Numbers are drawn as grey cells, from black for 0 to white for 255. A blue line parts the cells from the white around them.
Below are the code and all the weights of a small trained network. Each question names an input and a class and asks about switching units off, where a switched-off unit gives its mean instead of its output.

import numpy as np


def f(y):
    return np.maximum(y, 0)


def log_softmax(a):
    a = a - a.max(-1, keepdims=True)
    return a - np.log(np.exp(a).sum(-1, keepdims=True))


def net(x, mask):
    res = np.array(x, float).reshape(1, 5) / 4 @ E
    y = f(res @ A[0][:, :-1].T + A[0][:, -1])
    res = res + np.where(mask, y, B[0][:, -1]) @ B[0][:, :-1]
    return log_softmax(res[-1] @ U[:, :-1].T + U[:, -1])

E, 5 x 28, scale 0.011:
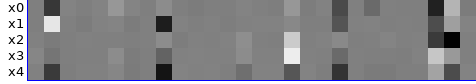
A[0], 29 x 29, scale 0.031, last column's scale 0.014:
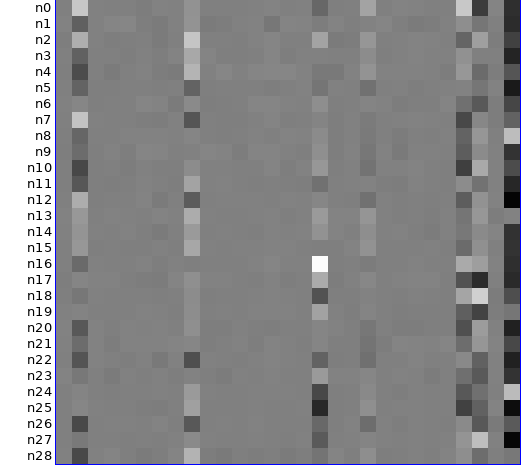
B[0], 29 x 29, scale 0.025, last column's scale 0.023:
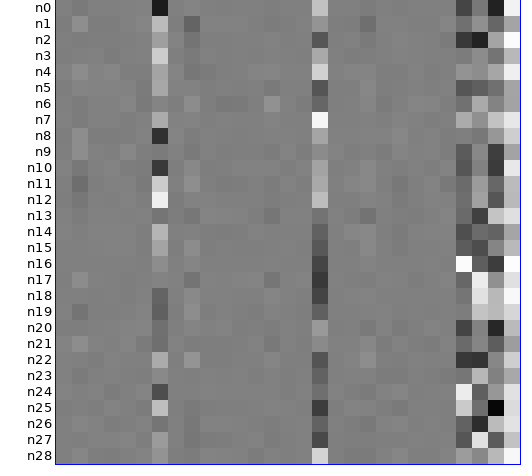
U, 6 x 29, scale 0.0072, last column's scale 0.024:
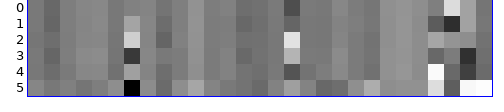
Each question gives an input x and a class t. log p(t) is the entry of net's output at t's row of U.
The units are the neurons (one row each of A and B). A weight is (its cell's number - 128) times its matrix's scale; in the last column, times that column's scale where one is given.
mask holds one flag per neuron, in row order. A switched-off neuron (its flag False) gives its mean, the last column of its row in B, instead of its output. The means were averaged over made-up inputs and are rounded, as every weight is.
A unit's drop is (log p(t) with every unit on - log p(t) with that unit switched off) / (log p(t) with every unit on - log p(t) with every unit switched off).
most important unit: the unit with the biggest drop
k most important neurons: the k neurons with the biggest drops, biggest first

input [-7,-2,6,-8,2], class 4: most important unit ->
n25
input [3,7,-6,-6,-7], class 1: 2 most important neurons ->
[n2, n15]
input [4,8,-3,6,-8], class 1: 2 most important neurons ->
[n2, n13]
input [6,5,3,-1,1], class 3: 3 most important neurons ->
[n10, n28, n4]
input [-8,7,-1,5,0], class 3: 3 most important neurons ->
[n0, n28, n4]
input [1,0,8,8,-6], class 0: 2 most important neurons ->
[n17, n19]
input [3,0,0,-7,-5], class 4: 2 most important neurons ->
[n25, n24]
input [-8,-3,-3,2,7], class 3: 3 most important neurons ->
[n0, n2, n13]
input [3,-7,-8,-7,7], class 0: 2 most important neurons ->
[n18, n27]
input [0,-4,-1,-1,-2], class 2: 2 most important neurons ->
[n26, n19]
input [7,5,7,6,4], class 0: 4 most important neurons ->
[n17, n0, n19, n23]
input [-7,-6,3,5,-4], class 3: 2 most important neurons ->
[n0, n7]
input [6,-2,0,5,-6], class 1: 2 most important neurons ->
[n2, n0]
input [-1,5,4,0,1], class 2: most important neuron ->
[n7]
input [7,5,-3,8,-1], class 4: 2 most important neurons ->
[n16, n0]
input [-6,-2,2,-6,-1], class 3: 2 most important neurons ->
[n0, n16]
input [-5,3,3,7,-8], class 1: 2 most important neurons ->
[n2, n13]
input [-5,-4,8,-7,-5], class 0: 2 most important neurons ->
[n17, n19]
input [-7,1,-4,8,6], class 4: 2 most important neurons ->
[n16, n10]
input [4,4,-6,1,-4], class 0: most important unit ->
n18
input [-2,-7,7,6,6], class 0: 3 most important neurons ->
[n17, n19, n7]
